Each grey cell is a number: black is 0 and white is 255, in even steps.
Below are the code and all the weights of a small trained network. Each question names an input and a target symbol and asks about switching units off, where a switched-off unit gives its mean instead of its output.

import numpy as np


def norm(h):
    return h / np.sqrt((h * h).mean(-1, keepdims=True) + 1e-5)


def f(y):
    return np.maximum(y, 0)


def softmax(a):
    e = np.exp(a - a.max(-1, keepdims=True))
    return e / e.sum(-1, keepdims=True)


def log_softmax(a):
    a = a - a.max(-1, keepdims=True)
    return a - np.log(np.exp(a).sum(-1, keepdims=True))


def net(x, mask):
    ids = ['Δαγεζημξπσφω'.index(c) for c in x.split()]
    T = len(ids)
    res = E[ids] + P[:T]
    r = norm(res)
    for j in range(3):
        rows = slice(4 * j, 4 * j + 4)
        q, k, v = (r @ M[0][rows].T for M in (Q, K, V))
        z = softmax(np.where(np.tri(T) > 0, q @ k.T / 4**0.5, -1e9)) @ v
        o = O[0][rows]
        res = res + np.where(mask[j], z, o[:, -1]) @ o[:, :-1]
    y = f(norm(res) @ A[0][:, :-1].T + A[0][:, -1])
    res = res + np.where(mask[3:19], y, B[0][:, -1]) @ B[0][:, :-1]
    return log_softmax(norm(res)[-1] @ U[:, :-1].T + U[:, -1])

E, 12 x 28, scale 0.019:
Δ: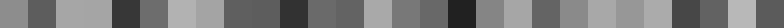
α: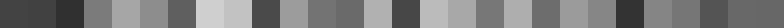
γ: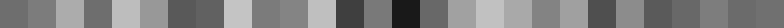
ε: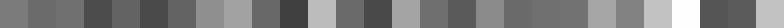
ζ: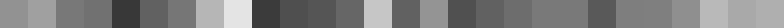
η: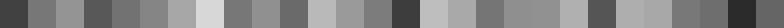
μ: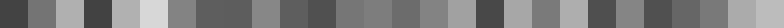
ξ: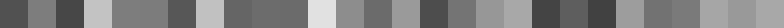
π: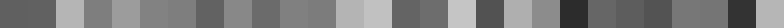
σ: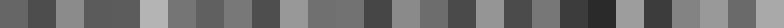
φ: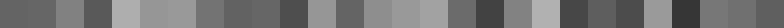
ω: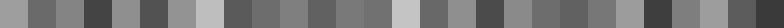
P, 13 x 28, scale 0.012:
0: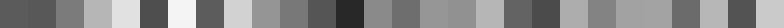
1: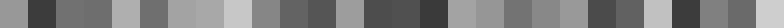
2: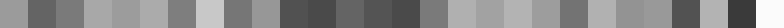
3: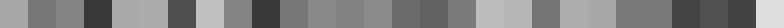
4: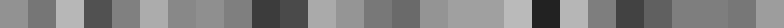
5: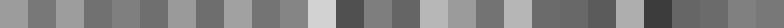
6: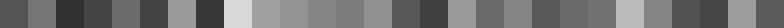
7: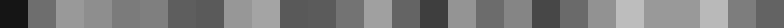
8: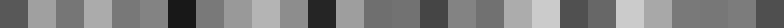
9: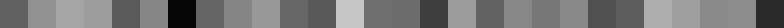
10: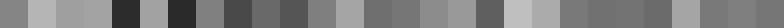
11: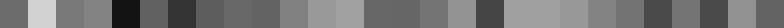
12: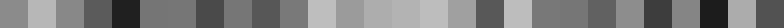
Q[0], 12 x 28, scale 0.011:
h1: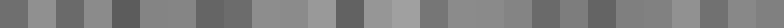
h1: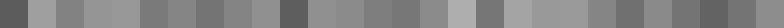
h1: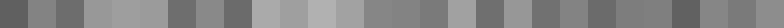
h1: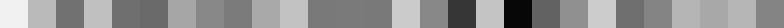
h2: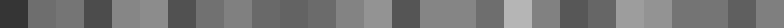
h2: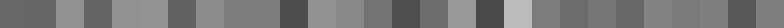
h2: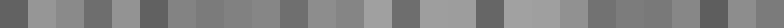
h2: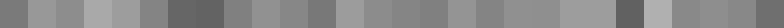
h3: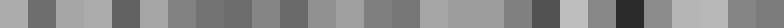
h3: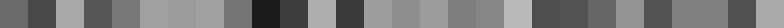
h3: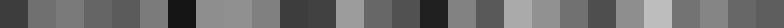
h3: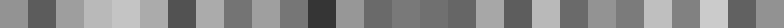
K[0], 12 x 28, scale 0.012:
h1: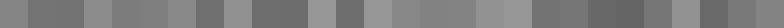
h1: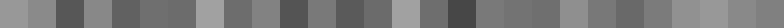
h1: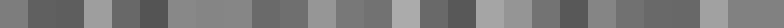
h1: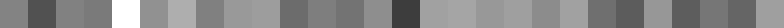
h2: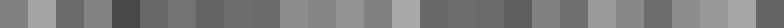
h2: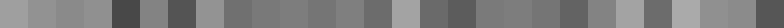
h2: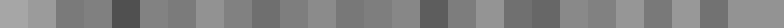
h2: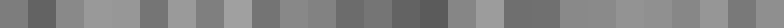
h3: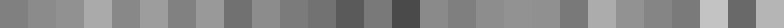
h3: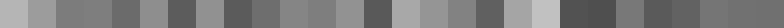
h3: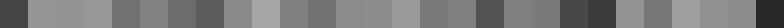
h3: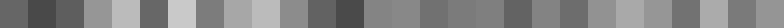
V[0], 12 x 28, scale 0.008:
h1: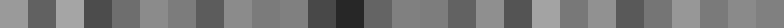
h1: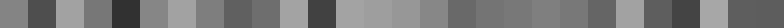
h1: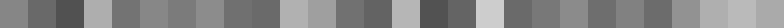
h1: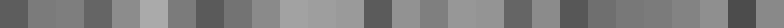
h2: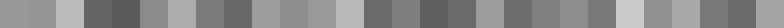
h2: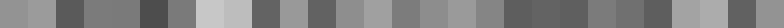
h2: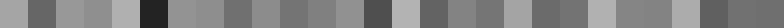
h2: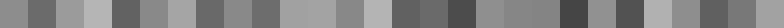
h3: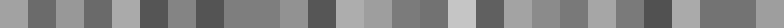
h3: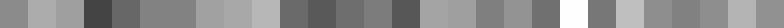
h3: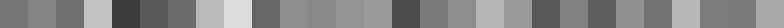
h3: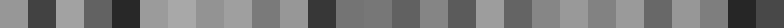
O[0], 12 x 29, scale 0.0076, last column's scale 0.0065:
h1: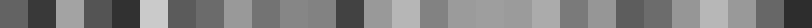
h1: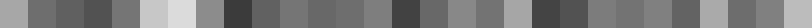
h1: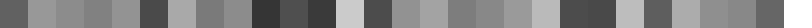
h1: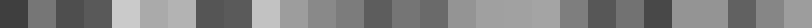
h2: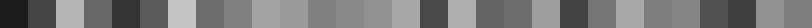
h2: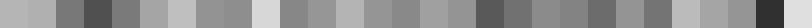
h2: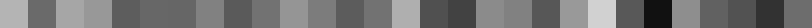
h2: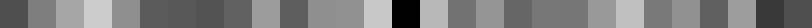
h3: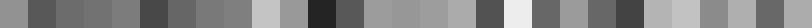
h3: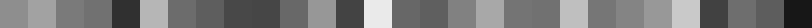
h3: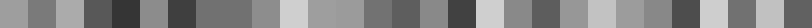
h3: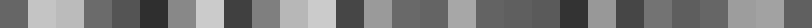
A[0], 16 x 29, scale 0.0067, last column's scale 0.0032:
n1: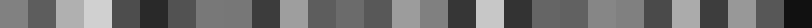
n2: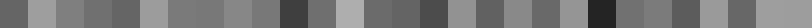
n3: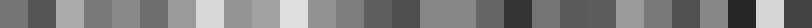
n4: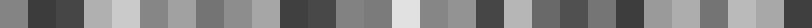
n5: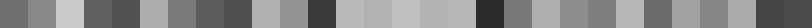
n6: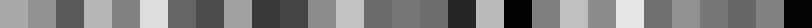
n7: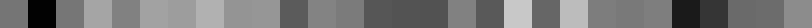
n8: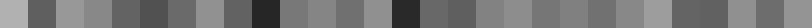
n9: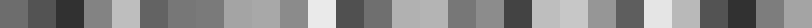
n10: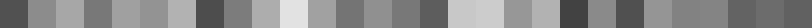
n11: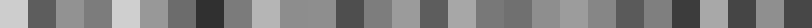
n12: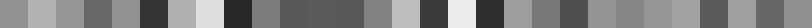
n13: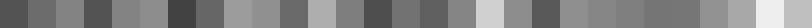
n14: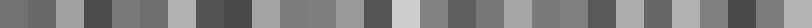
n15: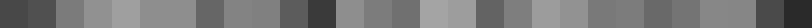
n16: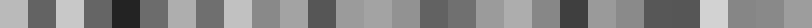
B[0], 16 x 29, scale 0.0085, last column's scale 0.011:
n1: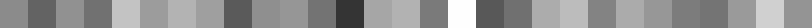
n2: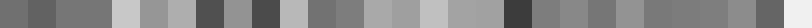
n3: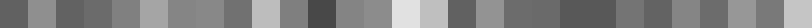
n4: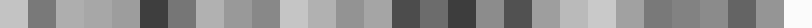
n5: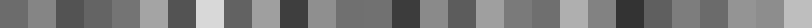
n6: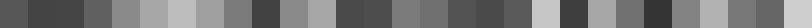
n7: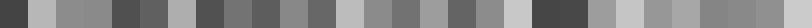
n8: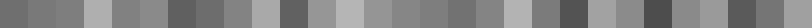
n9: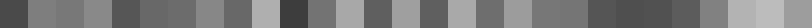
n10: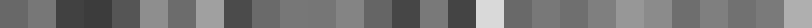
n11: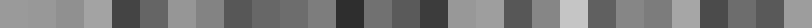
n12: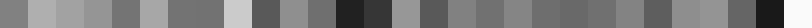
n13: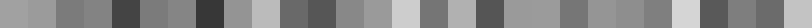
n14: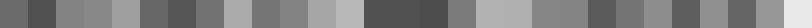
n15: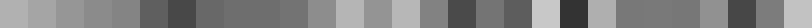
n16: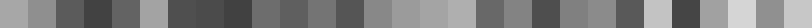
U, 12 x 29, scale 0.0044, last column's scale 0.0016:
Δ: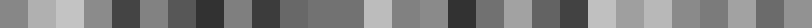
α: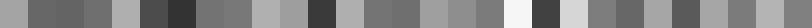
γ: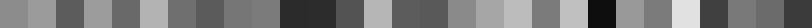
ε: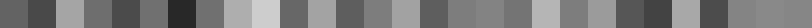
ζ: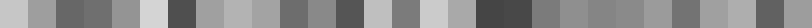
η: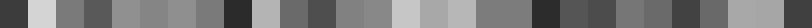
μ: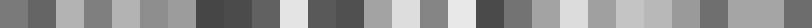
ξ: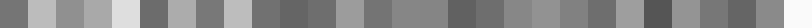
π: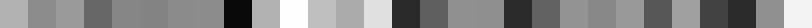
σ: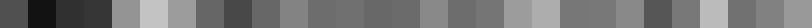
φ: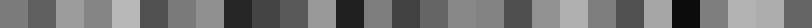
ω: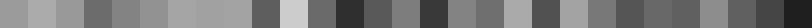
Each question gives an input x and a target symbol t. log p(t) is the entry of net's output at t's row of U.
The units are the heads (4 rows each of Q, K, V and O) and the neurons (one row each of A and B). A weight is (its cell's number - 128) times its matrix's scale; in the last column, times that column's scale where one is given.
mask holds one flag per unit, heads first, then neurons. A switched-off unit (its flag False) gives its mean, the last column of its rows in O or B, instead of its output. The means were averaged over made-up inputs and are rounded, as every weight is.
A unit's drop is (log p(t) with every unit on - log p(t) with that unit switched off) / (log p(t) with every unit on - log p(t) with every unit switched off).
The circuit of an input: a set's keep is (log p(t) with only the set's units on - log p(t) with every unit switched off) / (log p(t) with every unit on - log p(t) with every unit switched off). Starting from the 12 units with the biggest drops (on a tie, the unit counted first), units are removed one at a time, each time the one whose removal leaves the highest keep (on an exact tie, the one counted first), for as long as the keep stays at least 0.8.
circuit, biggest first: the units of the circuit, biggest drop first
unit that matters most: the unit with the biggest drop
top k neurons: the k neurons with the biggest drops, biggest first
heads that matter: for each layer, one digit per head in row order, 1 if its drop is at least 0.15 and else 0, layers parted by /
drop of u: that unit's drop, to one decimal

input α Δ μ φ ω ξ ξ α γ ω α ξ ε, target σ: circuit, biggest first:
(h3, n6)
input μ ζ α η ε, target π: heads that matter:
011
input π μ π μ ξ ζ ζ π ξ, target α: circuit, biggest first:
(h3)
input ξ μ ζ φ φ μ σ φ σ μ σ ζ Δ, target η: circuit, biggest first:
(h3, n4)
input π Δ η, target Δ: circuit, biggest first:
(h1, n7)
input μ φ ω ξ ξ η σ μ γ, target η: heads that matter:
001
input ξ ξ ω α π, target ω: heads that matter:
000
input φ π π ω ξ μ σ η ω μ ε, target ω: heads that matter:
011
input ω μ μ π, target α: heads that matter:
001
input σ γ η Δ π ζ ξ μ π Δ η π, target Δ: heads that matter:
110
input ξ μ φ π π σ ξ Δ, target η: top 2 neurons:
(n3, n4)
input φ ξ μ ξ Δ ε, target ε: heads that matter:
100
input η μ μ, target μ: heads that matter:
010
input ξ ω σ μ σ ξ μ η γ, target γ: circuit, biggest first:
(h3)
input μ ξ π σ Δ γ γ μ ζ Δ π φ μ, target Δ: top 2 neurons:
(n7, n15)
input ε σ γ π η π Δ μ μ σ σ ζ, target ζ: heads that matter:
110
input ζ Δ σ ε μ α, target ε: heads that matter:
100
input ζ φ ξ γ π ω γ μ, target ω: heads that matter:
000
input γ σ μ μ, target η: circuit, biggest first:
(h3, n3)
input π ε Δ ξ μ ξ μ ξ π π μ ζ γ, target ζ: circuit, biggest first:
(h2)
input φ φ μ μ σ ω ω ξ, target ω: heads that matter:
011
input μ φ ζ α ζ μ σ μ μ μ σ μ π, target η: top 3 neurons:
(n3, n6, n16)
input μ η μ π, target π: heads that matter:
110
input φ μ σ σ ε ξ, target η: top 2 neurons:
(n3, n4)
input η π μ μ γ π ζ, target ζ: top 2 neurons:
(n14, n7)
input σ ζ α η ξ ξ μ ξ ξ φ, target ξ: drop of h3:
0.1
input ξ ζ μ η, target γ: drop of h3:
0.7
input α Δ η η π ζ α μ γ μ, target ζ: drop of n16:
0.0
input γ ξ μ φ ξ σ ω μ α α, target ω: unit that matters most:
h2
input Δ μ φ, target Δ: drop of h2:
0.3
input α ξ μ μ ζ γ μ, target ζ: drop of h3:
-0.2
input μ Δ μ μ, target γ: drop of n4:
0.1
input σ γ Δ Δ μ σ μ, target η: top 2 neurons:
(n3, n6)
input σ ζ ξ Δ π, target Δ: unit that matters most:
h2
